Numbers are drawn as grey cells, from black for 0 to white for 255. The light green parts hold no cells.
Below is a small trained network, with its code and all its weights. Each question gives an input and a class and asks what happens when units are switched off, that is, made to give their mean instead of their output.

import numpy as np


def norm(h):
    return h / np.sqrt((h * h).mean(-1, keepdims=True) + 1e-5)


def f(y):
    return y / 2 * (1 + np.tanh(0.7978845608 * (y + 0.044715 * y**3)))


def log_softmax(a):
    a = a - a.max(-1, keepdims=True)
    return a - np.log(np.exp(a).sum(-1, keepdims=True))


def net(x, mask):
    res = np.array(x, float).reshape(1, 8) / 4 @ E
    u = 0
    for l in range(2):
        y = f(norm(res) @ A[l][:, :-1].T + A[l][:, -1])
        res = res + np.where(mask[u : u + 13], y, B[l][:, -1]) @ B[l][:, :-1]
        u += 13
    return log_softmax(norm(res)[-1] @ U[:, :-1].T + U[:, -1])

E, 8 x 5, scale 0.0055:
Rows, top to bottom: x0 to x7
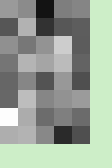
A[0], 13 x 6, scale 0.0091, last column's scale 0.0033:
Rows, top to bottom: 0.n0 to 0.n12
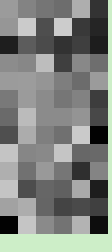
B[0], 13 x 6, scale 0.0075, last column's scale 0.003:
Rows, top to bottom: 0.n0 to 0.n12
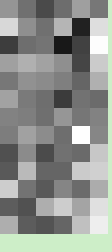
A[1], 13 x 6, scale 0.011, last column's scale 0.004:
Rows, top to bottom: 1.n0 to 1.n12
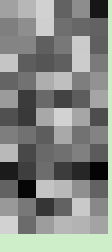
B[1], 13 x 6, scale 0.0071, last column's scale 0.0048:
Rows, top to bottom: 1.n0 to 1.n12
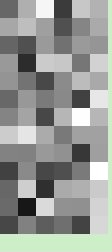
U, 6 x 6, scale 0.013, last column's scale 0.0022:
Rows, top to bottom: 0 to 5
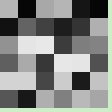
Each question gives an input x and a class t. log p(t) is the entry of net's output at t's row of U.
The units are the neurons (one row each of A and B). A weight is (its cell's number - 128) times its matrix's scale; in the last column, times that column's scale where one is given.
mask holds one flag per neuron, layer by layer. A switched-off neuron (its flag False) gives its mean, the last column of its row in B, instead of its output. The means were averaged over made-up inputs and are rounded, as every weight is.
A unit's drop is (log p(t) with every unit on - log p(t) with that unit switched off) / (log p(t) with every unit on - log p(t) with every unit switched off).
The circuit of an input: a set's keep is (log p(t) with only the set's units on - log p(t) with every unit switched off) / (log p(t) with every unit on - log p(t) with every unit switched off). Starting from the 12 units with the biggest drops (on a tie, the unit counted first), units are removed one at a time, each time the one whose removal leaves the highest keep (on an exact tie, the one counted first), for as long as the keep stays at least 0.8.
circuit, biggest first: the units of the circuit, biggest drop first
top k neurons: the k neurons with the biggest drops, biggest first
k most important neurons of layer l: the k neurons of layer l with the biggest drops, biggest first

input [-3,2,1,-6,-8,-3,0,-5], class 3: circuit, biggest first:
(1.n10)
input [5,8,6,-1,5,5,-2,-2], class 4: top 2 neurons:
(0.n1 1.n7)
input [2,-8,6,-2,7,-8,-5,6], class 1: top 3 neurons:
(0.n11 1.n9 0.n8)
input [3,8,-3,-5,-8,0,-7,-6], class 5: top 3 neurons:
(0.n12 0.n7 1.n11)
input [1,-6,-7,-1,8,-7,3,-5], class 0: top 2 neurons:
(0.n10 0.n11)
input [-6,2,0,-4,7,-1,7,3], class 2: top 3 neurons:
(0.n9 1.n0 0.n11)
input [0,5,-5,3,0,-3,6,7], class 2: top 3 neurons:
(0.n11 1.n0 0.n9)
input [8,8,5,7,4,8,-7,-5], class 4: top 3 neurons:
(0.n1 0.n11 0.n9)
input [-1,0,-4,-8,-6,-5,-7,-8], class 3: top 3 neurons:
(1.n10 1.n6 0.n9)
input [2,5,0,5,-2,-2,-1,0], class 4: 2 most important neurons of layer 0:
(0.n1 0.n8)
